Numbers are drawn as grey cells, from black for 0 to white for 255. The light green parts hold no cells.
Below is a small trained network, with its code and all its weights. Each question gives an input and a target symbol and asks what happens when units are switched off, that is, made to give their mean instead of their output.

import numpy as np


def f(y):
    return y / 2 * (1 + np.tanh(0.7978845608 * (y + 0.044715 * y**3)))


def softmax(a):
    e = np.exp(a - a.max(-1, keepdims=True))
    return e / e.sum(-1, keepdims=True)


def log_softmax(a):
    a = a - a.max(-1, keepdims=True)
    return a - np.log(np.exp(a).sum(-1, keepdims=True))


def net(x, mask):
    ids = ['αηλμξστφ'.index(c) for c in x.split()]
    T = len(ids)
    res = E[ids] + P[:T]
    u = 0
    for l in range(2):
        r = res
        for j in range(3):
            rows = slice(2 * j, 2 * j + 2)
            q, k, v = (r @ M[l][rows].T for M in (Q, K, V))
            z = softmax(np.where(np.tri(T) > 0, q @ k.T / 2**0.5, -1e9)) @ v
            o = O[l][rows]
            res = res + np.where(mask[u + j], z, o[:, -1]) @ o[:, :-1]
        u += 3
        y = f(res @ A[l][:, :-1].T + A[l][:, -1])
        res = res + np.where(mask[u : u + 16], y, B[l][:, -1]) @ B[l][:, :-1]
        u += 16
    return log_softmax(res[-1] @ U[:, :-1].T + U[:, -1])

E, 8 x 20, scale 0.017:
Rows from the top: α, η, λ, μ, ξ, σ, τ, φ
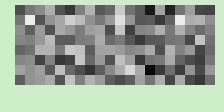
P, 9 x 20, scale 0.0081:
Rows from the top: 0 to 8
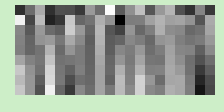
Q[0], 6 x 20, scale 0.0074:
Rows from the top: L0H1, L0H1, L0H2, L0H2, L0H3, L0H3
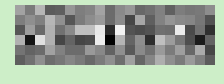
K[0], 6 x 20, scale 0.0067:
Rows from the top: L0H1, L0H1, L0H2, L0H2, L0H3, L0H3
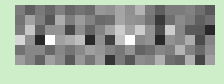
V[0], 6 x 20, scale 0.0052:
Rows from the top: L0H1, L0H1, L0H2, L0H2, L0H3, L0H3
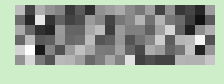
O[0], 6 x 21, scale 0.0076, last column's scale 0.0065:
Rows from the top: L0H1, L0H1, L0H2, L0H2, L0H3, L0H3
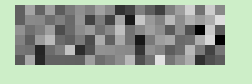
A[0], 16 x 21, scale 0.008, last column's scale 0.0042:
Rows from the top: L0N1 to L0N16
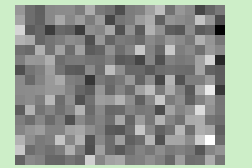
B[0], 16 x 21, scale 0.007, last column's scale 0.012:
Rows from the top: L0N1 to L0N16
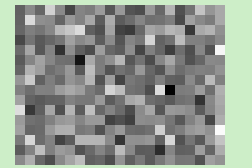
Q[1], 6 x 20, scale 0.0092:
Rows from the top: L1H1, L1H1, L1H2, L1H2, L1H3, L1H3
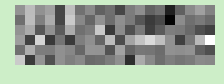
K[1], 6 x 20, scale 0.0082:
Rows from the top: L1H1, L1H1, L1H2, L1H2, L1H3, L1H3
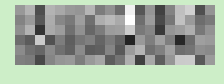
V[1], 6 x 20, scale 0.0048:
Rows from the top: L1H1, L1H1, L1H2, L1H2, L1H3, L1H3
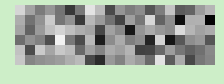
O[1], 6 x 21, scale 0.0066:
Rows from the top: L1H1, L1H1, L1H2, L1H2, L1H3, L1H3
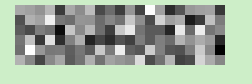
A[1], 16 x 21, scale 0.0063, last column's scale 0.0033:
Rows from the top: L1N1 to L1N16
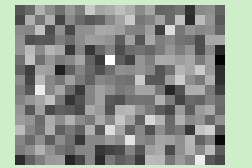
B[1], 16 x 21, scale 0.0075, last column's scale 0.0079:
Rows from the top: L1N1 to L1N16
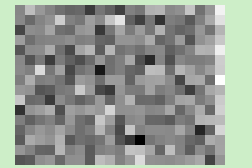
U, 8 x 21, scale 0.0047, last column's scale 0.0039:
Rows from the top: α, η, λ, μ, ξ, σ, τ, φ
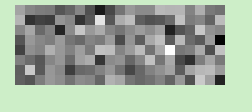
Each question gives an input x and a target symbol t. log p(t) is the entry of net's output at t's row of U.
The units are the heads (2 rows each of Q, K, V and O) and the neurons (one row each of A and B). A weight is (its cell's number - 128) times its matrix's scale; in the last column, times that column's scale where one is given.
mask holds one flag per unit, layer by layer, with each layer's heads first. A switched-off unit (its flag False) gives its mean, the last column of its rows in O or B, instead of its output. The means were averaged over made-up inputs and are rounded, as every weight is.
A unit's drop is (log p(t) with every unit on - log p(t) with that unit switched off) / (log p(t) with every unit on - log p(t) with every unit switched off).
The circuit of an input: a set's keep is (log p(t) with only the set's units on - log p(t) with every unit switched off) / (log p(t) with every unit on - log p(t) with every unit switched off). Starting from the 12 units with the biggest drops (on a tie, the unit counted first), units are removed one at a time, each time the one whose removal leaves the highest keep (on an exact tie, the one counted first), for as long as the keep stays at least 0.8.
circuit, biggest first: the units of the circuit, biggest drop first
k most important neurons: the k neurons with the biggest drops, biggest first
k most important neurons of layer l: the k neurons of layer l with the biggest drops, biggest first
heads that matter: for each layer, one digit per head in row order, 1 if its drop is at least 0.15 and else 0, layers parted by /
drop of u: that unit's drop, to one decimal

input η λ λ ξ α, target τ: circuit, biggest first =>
L1H2, L0H3
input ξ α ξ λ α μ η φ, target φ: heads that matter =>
010 / 010
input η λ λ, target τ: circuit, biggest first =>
L1H2, L0H1, L0H3
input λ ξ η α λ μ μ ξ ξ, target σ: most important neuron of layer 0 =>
L0N14
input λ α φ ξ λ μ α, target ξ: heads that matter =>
000 / 100
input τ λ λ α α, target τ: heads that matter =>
000 / 010
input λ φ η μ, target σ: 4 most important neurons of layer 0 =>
L0N14, L0N13, L0N9, L0N10
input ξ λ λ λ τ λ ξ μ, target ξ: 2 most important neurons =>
L0N5, L1N8
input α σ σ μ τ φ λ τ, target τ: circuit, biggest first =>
L1N5, L1H2
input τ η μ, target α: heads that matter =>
001 / 010
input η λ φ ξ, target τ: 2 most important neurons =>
L1N5, L0N10
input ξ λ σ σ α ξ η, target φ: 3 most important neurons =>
L1N2, L0N5, L1N7
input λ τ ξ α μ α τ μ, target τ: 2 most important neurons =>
L1N5, L0N5
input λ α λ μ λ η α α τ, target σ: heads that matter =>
010 / 110
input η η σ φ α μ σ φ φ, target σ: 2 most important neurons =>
L0N3, L0N1
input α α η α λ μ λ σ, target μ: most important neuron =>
L1N1
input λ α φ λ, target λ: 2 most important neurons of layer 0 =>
L0N14, L0N9
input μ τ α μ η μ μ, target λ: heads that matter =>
011 / 111
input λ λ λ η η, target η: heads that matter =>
101 / 100
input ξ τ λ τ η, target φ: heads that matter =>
010 / 010
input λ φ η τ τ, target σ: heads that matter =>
011 / 110
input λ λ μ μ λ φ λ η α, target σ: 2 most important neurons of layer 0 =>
L0N14, L0N9
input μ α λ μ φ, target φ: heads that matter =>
001 / 010
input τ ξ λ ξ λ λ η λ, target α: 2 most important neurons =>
L0N5, L1N7
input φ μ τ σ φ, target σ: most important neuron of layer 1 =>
L1N9
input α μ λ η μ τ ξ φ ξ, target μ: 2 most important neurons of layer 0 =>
L0N14, L0N11
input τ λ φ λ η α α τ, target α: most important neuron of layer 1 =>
L1N7
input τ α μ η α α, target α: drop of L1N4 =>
0.0
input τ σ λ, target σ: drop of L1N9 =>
0.1
